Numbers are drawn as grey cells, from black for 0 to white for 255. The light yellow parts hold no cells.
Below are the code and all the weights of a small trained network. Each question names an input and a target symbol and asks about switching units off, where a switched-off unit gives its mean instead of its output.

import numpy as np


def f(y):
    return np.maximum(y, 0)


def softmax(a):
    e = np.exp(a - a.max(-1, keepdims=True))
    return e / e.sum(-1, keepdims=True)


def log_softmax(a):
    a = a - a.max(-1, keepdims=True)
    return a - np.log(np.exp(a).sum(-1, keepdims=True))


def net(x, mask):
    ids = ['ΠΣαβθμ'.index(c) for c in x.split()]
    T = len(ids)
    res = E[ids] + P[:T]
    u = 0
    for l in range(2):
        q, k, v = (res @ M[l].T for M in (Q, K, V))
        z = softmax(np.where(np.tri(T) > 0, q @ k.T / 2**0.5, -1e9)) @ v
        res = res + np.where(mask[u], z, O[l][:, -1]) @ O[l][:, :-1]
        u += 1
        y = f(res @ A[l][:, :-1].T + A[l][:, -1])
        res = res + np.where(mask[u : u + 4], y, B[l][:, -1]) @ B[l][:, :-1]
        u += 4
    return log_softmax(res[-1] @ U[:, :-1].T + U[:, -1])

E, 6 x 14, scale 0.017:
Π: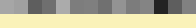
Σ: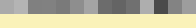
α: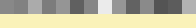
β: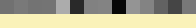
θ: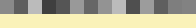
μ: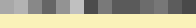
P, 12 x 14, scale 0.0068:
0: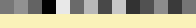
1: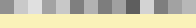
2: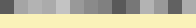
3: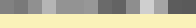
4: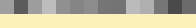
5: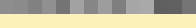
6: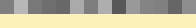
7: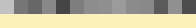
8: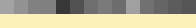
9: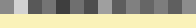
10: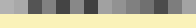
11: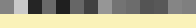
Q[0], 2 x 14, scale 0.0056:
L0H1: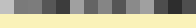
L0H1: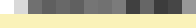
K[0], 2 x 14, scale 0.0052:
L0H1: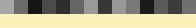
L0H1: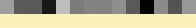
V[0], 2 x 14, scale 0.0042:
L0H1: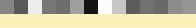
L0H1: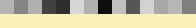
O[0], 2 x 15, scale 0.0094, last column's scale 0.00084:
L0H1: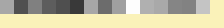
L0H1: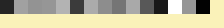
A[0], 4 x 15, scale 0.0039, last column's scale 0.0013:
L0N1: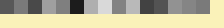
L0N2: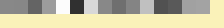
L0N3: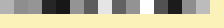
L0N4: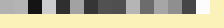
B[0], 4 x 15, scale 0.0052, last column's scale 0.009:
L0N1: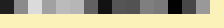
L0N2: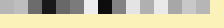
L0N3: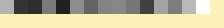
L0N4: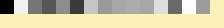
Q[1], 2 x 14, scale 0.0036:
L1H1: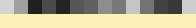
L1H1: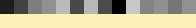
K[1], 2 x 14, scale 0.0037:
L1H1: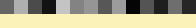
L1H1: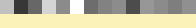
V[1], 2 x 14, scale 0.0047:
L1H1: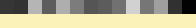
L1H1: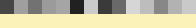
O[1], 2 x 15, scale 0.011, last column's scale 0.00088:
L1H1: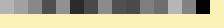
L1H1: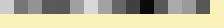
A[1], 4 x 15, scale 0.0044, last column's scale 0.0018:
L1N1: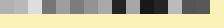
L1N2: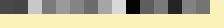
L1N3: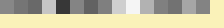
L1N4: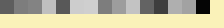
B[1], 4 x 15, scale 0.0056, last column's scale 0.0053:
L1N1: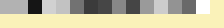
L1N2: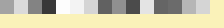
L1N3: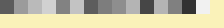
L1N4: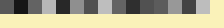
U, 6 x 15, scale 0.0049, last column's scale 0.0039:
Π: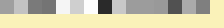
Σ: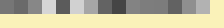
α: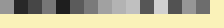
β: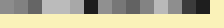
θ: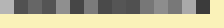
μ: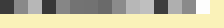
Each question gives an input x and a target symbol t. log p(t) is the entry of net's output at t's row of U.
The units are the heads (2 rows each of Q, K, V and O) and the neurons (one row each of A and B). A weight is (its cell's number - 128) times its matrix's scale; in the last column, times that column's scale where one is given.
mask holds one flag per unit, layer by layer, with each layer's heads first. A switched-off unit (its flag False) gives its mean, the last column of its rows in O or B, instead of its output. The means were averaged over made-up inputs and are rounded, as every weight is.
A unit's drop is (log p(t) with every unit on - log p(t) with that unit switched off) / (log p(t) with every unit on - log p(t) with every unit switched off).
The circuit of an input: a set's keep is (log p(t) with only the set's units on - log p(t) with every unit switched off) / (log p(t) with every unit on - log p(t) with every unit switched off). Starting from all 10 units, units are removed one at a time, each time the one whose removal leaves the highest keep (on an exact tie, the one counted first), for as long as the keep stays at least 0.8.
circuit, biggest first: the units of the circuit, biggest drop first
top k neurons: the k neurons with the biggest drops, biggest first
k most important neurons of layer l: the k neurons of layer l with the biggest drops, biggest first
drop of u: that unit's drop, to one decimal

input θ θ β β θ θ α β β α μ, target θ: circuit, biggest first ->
(L1H1; L0H1; L0N1; L1N3)
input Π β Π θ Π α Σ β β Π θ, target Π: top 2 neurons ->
(L1N2; L1N4)
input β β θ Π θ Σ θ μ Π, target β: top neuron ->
(L1N3)
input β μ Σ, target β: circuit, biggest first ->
(L0H1; L1H1)
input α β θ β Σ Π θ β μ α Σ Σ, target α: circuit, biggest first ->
(L0H1; L1N2; L0N3)
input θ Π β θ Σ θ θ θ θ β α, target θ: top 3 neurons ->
(L0N1; L0N3; L1N3)
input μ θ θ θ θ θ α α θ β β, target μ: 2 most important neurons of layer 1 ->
(L1N1; L1N4)
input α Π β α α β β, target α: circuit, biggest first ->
(L0H1; L0N3; L1N2)
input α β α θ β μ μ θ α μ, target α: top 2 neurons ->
(L1N2; L0N4)
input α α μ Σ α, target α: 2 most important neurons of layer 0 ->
(L0N3; L0N2)
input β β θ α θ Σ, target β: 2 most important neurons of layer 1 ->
(L1N3; L1N2)
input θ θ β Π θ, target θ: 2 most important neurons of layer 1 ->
(L1N1; L1N3)
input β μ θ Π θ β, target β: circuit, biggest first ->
(L1H1; L0H1)
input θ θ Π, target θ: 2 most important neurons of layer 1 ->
(L1N4; L1N2)
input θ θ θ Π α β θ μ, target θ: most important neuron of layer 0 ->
(L0N1)
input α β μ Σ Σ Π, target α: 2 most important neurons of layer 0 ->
(L0N3; L0N1)
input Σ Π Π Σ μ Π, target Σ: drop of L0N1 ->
0.1
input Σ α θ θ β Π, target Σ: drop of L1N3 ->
-0.1
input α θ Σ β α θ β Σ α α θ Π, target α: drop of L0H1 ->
0.7
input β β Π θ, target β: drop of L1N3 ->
0.2
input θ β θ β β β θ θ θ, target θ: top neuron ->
(L0N3)
